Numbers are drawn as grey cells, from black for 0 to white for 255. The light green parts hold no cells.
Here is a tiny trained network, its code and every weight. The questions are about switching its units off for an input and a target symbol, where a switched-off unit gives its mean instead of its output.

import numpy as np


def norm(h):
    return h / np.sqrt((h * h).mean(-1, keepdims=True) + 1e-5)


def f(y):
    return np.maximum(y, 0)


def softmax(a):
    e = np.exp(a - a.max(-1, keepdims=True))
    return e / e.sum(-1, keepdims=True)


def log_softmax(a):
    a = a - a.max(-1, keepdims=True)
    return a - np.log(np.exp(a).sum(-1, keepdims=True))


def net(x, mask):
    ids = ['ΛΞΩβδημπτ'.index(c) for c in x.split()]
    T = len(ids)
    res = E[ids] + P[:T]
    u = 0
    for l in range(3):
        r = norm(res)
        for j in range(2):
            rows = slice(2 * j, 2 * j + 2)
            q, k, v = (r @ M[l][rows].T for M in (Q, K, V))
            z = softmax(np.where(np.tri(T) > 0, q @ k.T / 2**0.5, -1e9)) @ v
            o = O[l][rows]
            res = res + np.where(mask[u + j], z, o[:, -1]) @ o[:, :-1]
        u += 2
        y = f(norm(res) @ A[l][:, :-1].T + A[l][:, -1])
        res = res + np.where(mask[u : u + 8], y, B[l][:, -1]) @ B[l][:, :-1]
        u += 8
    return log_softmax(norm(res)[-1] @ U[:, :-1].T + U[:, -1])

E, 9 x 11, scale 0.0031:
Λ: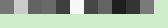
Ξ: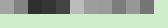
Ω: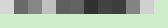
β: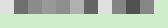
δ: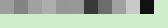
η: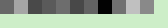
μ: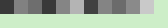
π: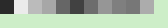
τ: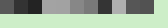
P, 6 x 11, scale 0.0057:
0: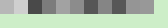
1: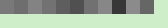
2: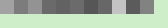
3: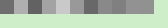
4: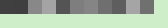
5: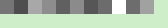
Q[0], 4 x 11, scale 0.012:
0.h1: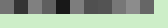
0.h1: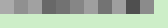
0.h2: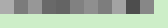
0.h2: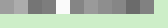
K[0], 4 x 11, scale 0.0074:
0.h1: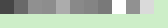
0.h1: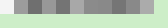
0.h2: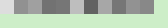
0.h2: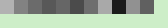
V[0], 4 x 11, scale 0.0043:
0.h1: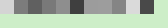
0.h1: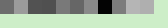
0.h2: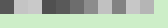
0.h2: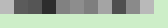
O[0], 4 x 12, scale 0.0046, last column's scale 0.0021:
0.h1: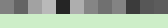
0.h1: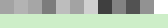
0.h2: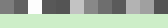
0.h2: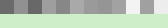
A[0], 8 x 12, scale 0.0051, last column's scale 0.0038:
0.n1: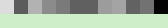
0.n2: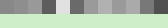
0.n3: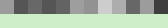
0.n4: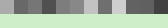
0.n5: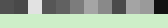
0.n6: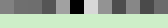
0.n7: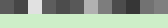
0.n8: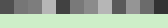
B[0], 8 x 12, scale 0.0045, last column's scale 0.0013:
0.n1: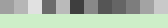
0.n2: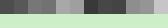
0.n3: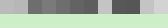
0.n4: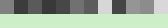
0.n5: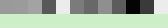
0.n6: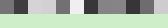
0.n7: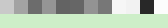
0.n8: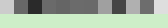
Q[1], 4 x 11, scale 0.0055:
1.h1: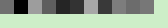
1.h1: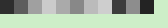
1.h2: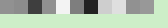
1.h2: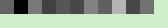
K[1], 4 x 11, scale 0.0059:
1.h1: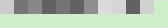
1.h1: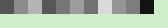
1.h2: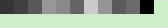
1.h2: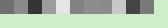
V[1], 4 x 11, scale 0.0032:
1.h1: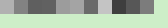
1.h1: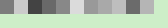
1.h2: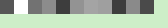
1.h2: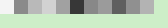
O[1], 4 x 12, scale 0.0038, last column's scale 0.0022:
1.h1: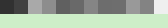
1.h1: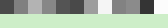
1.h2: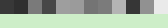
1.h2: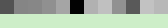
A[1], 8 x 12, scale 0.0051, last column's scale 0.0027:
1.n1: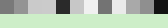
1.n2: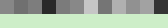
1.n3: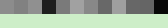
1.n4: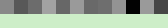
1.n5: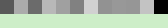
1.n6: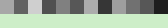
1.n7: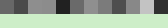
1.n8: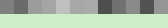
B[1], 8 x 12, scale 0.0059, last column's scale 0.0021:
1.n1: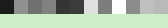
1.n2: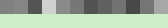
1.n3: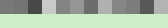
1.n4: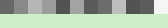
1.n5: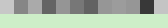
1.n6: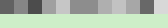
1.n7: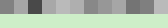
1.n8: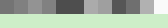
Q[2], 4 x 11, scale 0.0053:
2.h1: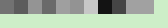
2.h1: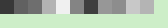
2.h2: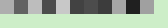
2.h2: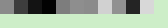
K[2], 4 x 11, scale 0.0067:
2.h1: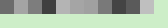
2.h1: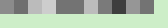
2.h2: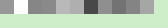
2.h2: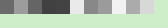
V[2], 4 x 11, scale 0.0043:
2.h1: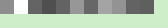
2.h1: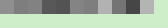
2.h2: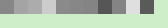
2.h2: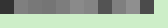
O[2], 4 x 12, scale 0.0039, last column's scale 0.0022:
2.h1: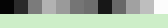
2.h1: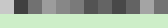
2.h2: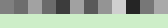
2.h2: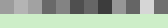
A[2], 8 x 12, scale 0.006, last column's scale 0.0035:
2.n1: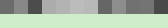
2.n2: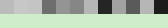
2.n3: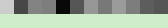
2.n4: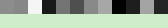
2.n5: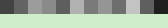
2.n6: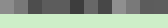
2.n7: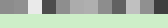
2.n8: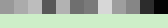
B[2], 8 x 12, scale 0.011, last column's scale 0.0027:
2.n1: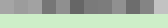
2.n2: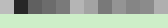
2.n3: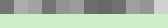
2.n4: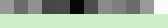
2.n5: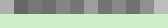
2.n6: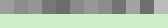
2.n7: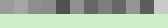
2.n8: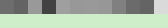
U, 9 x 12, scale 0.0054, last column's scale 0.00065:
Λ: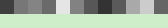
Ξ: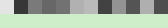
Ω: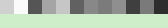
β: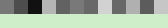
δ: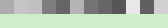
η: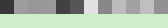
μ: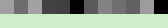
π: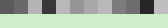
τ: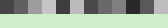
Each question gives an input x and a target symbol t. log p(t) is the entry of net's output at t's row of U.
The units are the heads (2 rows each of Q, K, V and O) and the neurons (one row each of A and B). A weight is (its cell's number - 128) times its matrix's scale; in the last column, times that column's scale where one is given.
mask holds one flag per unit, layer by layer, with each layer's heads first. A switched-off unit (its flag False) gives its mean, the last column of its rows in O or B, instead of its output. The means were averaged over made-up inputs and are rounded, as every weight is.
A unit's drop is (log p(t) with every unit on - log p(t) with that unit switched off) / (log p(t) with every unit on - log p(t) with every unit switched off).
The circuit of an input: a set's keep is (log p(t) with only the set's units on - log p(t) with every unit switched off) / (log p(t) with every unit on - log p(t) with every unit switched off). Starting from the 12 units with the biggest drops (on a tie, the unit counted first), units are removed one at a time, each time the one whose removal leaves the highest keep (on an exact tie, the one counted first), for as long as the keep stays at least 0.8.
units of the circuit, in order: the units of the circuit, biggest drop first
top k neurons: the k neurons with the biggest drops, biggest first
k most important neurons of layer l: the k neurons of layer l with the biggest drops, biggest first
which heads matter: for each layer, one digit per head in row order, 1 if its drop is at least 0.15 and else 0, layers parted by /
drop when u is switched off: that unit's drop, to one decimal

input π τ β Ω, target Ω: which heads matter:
01 / 00 / 00
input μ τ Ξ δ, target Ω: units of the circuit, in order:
[0.h2, 2.n1]
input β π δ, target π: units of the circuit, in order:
[2.n8, 1.n6]
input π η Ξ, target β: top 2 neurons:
[0.n4, 0.n5]
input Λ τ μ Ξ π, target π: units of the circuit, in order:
[0.h2, 0.n5, 0.n7, 2.n8]
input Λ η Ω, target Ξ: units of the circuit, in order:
[2.n2, 1.h1]
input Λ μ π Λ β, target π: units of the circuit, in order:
[0.h2, 0.n7, 0.n5, 2.n8]
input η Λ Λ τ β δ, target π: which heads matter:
01 / 01 / 00
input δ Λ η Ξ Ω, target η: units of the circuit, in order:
[0.h1, 1.n1, 0.n7]
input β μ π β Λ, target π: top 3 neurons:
[0.n7, 0.n5, 1.n6]
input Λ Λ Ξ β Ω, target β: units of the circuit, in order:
[1.n7, 0.n8]
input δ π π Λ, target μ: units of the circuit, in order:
[0.h2, 2.n4]
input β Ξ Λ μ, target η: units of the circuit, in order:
[0.h1, 1.n1, 0.h2]
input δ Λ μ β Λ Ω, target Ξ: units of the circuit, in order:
[2.n2, 1.h1, 0.n1]
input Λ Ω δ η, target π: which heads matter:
00 / 00 / 00
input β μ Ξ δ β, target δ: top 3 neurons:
[0.n7, 2.n3, 0.n8]
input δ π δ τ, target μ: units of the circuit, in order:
[0.h2, 2.n4, 1.n8]
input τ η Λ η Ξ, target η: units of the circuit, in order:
[0.h1, 1.n1]
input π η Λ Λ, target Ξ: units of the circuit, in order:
[2.n2, 0.h1]
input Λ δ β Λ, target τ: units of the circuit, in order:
[0.h1]
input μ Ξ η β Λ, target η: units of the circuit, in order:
[0.h1, 1.n1, 0.n7]
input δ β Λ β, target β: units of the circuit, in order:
[0.h1, 0.n8]
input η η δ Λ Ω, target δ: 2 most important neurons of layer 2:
[2.n3, 2.n6]
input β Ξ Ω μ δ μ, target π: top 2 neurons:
[1.n8, 2.n8]
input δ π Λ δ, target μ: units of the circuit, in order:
[0.h2, 2.n4, 1.n8]
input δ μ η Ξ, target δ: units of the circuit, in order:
[2.n7, 0.h2]
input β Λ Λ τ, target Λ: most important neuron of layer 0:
[0.n2]
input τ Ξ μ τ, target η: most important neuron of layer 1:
[1.n1]
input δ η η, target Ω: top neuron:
[1.n6]
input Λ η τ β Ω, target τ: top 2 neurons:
[0.n6, 1.n4]
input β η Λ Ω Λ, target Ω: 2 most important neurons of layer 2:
[2.n1, 2.n4]
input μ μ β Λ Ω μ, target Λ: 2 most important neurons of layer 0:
[0.n2, 0.n7]
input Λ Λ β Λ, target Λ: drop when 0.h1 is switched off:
0.1
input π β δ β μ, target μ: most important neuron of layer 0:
[0.n5]
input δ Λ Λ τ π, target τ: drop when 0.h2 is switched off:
1.8
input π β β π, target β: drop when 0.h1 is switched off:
1.1
